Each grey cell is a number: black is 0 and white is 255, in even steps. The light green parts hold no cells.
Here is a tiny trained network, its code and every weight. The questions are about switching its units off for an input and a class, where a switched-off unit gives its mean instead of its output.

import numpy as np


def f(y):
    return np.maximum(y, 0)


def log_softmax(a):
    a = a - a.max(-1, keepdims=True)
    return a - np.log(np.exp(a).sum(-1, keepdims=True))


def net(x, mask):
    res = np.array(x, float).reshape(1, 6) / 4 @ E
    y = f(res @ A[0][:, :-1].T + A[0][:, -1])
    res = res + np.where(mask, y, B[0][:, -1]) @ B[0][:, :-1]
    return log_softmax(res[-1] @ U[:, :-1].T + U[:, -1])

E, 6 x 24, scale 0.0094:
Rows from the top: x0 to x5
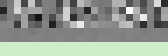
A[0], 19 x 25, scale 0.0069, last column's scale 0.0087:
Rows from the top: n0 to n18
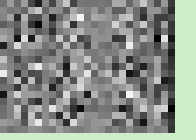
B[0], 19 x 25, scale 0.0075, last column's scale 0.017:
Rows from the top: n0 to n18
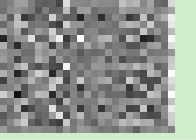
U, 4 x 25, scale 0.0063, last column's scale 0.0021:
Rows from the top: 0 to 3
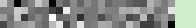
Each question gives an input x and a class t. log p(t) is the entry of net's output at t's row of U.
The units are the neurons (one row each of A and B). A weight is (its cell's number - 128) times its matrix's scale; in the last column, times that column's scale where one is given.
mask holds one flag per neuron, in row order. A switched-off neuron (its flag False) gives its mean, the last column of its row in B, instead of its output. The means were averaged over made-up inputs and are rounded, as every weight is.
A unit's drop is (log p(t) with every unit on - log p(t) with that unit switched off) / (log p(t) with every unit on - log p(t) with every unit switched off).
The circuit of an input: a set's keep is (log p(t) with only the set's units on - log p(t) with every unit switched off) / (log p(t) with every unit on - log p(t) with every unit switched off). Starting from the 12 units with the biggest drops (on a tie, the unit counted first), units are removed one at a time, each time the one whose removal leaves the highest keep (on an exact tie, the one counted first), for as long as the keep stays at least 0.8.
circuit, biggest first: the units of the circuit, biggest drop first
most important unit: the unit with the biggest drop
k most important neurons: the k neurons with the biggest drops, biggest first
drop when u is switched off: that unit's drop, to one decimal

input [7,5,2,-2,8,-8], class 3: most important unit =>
n11
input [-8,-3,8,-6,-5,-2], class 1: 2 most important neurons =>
[n3; n0]
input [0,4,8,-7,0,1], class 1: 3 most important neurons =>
[n3; n0; n2]
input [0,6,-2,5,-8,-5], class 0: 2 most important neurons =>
[n13; n6]
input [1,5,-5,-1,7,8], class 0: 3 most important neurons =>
[n13; n6; n3]
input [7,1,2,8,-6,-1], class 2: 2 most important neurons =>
[n2; n12]
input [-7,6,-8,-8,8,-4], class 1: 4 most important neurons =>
[n17; n9; n2; n1]
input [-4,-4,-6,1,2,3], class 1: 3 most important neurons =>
[n9; n17; n13]
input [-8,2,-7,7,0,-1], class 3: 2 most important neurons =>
[n5; n3]
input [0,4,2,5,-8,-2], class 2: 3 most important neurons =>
[n2; n10; n12]
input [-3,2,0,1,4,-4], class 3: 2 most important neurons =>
[n10; n5]
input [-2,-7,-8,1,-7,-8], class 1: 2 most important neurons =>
[n9; n17]
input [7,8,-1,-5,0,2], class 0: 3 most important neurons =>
[n13; n6; n5]
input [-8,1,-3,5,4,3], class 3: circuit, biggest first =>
[n5]
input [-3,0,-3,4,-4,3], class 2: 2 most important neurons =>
[n2; n3]
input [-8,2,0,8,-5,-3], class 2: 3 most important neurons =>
[n2; n12; n4]
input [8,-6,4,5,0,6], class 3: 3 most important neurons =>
[n11; n16; n13]
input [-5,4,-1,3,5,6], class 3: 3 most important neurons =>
[n5; n10; n8]
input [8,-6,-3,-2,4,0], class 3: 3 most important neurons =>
[n11; n16; n13]
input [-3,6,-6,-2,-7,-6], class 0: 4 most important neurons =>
[n13; n6; n3; n0]
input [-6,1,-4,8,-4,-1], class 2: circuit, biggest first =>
[n2]
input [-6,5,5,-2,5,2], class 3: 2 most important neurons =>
[n5; n10]
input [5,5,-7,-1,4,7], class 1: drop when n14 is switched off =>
0.0
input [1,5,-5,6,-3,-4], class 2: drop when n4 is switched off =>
0.3
